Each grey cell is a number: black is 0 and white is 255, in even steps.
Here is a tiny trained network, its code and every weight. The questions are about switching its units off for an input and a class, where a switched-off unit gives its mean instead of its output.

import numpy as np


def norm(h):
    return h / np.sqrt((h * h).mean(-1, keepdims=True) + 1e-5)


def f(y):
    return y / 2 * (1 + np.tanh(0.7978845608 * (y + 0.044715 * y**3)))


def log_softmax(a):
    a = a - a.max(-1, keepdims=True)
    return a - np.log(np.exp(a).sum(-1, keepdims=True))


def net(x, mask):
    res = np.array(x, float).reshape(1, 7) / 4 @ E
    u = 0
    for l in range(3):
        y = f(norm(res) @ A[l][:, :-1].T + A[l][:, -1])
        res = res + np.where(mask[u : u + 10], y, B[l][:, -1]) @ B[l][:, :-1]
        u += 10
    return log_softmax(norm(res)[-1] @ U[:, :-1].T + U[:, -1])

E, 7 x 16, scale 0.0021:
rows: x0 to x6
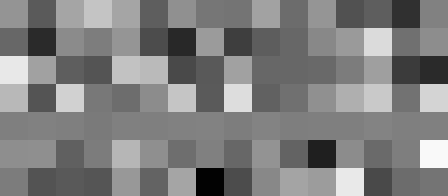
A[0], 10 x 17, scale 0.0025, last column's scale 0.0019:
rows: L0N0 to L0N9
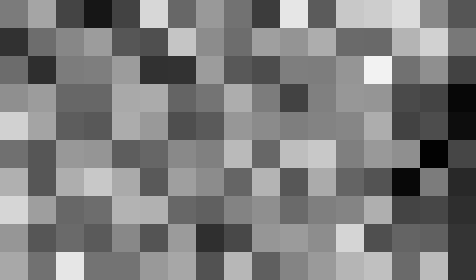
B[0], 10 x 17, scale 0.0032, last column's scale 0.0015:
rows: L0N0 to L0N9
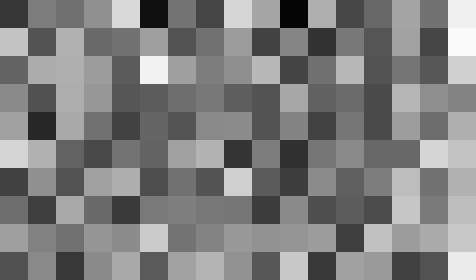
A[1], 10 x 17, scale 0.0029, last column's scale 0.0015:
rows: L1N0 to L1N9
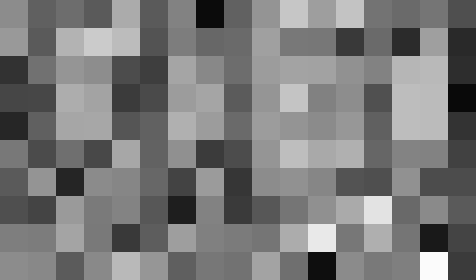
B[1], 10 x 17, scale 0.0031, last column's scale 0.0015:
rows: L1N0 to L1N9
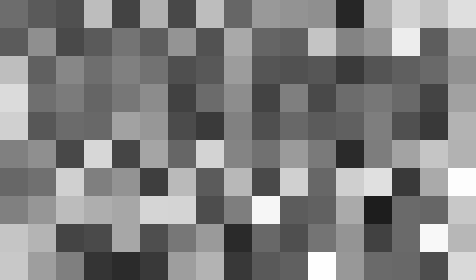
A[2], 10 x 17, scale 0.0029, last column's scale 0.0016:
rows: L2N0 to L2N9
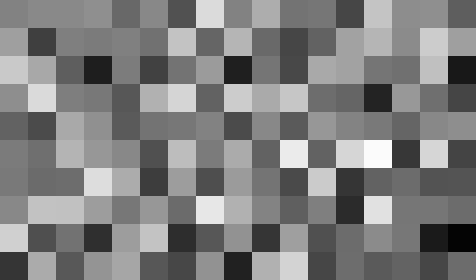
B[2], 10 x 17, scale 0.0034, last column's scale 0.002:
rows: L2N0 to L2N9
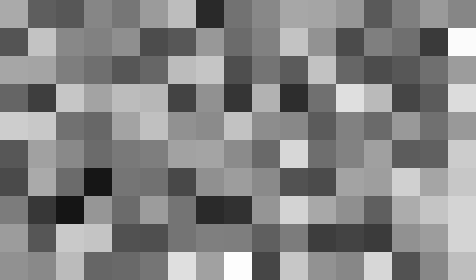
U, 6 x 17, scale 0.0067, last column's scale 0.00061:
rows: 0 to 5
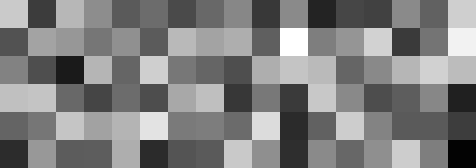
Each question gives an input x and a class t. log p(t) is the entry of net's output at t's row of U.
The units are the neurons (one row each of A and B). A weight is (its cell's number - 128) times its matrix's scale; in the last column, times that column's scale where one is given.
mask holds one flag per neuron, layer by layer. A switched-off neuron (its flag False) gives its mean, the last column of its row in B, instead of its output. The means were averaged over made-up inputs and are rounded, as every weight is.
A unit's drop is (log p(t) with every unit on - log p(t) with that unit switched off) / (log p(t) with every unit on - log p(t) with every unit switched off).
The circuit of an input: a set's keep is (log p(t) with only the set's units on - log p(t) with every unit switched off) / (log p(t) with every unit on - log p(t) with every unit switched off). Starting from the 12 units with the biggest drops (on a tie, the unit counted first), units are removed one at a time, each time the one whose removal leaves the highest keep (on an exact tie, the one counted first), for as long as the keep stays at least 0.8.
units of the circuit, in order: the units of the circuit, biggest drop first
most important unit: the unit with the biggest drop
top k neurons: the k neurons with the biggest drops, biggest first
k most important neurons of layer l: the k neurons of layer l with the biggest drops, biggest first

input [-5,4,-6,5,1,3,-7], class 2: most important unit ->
L2N7
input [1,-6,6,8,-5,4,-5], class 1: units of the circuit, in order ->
[L0N1 L2N5 L0N9]
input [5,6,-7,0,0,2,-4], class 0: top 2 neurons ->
[L1N3 L1N4]
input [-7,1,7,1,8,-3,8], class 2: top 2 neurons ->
[L1N0 L0N1]
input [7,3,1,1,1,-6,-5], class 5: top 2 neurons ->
[L0N6 L2N6]
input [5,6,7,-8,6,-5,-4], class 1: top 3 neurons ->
[L2N9 L0N1 L1N6]
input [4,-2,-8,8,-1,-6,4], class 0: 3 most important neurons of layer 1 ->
[L1N3 L1N2 L1N4]
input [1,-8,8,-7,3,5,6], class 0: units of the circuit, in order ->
[L0N4 L2N8]
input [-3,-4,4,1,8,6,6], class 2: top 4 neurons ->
[L1N0 L0N5 L1N5 L1N8]
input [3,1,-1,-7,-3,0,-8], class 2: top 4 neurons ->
[L2N7 L0N9 L2N0 L2N1]
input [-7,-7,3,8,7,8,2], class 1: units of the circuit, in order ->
[L0N9 L2N1]
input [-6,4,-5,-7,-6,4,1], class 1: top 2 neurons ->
[L2N9 L1N6]
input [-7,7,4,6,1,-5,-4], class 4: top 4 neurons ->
[L1N7 L0N2 L1N6 L0N6]
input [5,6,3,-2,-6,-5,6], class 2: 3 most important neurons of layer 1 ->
[L1N0 L1N5 L1N9]
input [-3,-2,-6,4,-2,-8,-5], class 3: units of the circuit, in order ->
[L1N8 L0N5]
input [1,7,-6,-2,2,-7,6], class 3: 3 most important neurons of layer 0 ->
[L0N5 L0N7 L0N4]
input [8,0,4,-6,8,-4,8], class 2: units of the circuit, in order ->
[L1N0 L0N8]
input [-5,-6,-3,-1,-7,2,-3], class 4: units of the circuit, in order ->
[L2N3]
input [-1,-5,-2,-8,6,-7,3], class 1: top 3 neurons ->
[L1N6 L2N9 L1N9]
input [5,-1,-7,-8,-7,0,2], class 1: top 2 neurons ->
[L1N6 L2N9]
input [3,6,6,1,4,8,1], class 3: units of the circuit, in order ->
[L1N9]
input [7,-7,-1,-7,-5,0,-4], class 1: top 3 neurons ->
[L2N9 L0N0 L1N6]
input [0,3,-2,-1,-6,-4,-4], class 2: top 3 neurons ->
[L2N7 L1N9 L0N2]
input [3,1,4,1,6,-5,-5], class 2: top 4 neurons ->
[L2N7 L1N9 L0N1 L1N4]
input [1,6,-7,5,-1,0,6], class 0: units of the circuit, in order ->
[L1N3 L1N2]
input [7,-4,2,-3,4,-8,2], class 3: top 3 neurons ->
[L1N8 L0N5 L0N0]
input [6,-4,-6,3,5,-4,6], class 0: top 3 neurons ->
[L0N0 L0N1 L1N3]
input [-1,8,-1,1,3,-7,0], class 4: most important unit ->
L1N7
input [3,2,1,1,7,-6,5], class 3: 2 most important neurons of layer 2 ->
[L2N2 L2N7]
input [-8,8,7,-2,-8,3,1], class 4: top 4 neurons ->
[L1N7 L0N2 L0N1 L0N6]
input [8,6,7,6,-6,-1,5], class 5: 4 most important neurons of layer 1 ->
[L1N1 L1N6 L1N3 L1N4]
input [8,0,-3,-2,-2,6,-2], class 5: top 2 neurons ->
[L0N6 L0N5]
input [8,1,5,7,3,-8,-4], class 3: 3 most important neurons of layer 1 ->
[L1N8 L1N6 L1N0]
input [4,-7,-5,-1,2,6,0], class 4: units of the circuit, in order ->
[L2N3]
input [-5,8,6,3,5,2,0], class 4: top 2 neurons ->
[L1N7 L0N2]
